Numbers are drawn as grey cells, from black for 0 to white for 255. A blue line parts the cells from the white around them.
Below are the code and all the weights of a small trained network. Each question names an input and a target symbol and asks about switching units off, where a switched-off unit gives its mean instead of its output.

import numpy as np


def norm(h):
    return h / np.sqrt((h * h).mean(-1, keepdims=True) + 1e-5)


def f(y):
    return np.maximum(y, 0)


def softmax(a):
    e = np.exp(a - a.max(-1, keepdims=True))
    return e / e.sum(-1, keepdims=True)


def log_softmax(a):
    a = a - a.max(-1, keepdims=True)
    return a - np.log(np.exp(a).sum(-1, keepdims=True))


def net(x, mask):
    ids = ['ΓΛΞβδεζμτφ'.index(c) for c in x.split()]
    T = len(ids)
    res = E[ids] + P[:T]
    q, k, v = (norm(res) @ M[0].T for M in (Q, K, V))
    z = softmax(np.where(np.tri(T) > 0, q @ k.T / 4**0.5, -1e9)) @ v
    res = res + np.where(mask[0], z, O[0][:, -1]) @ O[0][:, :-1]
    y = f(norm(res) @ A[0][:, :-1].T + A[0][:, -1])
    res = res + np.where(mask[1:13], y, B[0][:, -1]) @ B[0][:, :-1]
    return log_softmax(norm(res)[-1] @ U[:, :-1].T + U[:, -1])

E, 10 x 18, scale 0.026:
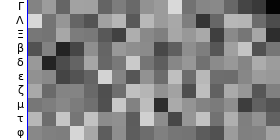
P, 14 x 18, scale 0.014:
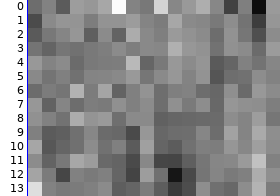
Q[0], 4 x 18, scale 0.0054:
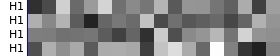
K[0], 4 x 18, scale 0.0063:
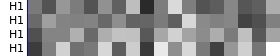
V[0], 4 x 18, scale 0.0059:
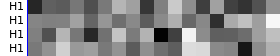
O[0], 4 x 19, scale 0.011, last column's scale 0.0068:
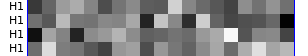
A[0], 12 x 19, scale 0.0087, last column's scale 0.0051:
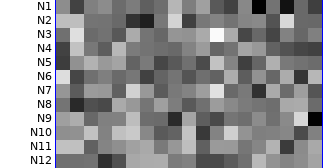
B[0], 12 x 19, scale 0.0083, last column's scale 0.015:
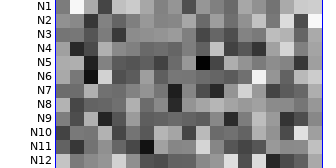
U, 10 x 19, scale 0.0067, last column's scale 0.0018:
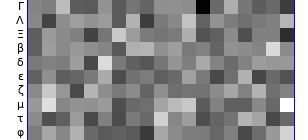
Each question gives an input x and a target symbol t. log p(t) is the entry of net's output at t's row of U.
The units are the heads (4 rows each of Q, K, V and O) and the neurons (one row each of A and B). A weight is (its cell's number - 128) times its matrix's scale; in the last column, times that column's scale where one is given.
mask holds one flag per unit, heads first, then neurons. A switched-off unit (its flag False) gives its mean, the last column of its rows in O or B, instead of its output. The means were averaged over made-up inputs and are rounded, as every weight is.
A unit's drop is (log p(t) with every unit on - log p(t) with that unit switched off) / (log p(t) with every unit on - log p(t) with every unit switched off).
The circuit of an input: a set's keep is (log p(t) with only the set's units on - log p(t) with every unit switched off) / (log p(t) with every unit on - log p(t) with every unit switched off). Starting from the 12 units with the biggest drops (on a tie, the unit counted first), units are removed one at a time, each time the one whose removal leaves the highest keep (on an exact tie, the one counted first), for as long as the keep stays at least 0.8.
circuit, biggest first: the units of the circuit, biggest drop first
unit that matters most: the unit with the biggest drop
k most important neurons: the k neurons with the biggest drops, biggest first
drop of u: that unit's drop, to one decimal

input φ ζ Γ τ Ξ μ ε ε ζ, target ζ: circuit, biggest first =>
(H1; N6)
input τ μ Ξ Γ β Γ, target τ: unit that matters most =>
H1
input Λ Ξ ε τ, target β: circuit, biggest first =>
(N10; H1)
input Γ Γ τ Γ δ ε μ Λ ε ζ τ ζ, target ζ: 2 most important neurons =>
(N11; N6)
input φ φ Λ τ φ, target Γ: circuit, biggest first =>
(H1; N9; N11)
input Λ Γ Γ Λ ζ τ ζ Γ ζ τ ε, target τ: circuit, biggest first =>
(N1; H1; N11)
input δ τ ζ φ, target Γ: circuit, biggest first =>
(H1; N9; N2)
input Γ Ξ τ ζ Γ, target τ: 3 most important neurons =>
(N4; N1; N11)
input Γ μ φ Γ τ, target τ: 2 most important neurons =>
(N1; N12)
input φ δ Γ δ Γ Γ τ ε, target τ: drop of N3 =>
0.1
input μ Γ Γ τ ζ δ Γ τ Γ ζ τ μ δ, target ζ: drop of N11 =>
0.2
